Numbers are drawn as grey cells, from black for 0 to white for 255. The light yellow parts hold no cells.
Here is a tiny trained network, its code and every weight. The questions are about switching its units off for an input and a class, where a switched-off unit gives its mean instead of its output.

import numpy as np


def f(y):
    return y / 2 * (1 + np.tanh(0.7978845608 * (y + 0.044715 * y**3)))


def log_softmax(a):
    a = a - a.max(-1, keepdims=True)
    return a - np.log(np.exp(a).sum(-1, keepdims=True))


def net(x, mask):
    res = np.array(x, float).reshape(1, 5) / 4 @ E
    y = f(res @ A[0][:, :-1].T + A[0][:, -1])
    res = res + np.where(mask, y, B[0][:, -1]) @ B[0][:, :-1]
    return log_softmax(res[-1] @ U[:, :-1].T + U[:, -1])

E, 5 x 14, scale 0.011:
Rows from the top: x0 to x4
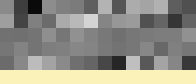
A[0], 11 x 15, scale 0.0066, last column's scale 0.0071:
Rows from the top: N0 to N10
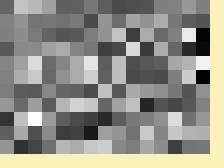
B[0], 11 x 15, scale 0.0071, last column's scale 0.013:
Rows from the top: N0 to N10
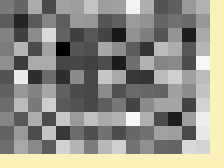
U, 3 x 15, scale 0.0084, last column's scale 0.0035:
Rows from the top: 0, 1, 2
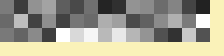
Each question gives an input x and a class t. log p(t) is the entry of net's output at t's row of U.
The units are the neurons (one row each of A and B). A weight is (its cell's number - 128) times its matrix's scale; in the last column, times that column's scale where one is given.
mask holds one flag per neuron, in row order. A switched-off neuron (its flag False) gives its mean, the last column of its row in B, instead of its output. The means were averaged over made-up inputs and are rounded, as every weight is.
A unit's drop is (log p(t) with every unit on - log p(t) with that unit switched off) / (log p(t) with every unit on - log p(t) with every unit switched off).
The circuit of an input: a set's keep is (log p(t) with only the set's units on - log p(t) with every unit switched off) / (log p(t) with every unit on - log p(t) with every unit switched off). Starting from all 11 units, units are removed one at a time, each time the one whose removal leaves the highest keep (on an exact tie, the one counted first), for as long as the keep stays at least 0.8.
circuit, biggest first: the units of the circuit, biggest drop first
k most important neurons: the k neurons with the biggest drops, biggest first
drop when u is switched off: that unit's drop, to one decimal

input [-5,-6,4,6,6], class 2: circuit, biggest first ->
(N8)
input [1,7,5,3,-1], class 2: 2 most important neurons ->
(N10 N9)
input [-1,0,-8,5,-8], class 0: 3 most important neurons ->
(N2 N4 N3)
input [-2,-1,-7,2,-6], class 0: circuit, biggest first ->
(N2 N4)
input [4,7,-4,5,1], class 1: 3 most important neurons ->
(N7 N8 N0)
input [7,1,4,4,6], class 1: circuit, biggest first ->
(N3 N4)
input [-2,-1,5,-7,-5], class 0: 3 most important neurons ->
(N2 N4 N10)
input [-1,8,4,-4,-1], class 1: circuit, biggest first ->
(N7 N10)
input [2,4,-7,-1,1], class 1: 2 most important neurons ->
(N8 N7)
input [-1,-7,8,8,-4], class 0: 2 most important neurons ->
(N2 N5)
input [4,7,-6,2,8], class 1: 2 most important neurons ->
(N3 N4)
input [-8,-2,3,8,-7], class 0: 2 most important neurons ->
(N4 N2)
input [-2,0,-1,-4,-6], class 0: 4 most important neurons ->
(N2 N4 N3 N10)
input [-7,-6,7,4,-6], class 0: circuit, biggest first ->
(N2)
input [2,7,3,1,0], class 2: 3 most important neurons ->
(N10 N9 N5)
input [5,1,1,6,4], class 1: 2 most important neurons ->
(N4 N3)
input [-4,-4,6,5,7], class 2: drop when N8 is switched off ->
0.3
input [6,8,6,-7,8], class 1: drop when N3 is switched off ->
0.2
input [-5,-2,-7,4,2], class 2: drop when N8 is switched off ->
0.3
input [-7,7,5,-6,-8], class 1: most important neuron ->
(N5)
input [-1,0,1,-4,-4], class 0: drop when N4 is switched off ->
0.2
